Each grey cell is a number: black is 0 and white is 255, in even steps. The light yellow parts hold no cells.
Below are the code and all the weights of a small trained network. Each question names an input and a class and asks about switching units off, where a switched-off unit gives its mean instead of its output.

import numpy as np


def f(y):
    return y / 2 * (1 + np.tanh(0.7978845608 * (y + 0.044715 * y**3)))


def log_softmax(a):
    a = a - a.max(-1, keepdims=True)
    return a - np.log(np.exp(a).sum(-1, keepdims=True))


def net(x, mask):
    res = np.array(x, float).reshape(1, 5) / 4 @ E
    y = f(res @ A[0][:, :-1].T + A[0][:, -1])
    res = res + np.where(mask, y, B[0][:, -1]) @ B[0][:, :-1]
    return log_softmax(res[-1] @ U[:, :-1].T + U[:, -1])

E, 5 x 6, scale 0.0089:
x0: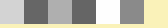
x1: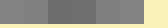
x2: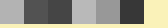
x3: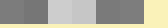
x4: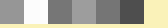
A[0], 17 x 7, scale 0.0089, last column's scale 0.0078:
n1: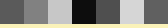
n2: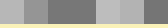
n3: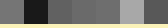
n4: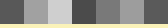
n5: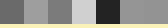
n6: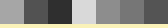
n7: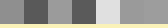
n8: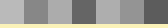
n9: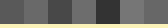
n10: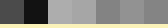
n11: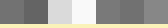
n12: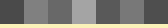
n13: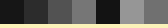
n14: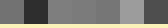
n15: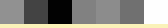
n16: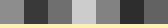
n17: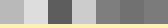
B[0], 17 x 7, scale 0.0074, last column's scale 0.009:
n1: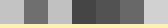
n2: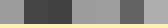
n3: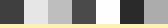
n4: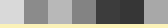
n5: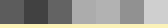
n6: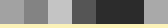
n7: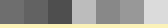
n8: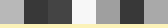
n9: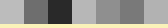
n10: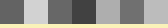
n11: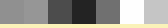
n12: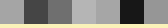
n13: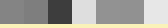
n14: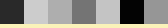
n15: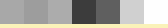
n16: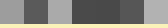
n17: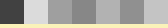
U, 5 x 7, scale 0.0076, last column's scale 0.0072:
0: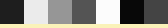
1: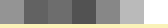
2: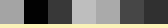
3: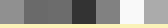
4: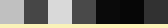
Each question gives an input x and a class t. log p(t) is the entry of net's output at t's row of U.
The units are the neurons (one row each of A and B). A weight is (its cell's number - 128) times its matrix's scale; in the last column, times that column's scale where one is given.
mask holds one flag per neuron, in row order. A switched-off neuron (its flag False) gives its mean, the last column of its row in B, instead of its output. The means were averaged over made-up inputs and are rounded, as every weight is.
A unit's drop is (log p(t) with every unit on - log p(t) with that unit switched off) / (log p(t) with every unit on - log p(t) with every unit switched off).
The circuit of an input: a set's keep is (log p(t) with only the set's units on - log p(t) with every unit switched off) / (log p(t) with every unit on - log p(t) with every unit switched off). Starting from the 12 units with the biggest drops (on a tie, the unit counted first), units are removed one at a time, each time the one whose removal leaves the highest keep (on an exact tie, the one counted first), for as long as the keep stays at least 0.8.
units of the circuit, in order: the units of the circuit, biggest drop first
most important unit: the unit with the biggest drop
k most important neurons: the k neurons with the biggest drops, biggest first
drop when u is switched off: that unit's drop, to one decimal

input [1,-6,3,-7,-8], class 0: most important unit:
n3
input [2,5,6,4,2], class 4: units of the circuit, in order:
(n6 n16)
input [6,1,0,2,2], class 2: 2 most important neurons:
(n8 n15)
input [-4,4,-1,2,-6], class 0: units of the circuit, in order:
(n3 n14)
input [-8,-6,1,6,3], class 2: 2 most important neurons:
(n12 n5)
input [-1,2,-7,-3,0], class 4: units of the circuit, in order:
(n1 n4)
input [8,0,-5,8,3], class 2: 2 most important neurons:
(n8 n15)
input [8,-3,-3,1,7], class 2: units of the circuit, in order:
(n8 n2)
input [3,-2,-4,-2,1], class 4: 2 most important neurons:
(n11 n13)
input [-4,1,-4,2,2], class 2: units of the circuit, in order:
(n15 n5)
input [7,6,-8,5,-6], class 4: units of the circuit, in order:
(n1 n4)
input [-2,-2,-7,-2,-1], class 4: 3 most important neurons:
(n1 n4 n11)
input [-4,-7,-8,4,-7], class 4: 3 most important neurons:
(n1 n4 n17)
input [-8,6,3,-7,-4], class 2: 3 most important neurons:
(n13 n9 n12)
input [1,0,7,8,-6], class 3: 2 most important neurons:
(n11 n10)
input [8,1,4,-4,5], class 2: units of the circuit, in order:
(n8)
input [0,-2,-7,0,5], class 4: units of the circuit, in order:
(n4 n1)
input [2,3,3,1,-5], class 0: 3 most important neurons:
(n3 n14 n10)
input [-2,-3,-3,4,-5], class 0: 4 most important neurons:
(n10 n15 n14 n3)
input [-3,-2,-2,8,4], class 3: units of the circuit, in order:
(n11)
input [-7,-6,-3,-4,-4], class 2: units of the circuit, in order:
(n13 n9)
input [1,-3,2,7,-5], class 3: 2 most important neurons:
(n11 n17)
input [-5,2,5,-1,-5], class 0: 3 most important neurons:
(n3 n14 n10)
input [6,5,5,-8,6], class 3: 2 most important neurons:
(n15 n3)
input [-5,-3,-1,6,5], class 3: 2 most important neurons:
(n11 n3)
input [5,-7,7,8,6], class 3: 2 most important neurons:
(n11 n17)
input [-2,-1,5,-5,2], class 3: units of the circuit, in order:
(n15)
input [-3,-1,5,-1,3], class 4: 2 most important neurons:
(n6 n11)
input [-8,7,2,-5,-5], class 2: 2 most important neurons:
(n13 n9)
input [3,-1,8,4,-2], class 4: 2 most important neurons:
(n6 n16)
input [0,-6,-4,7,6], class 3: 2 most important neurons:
(n11 n3)
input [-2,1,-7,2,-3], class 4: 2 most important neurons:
(n1 n4)
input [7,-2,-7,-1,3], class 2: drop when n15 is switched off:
0.2
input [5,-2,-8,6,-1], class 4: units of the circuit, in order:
(n4)
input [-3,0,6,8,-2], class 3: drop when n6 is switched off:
-0.1
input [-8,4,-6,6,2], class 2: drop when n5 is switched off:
0.2
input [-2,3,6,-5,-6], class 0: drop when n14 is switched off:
0.3
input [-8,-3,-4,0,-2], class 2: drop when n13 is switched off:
0.1
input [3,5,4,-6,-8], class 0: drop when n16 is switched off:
0.0
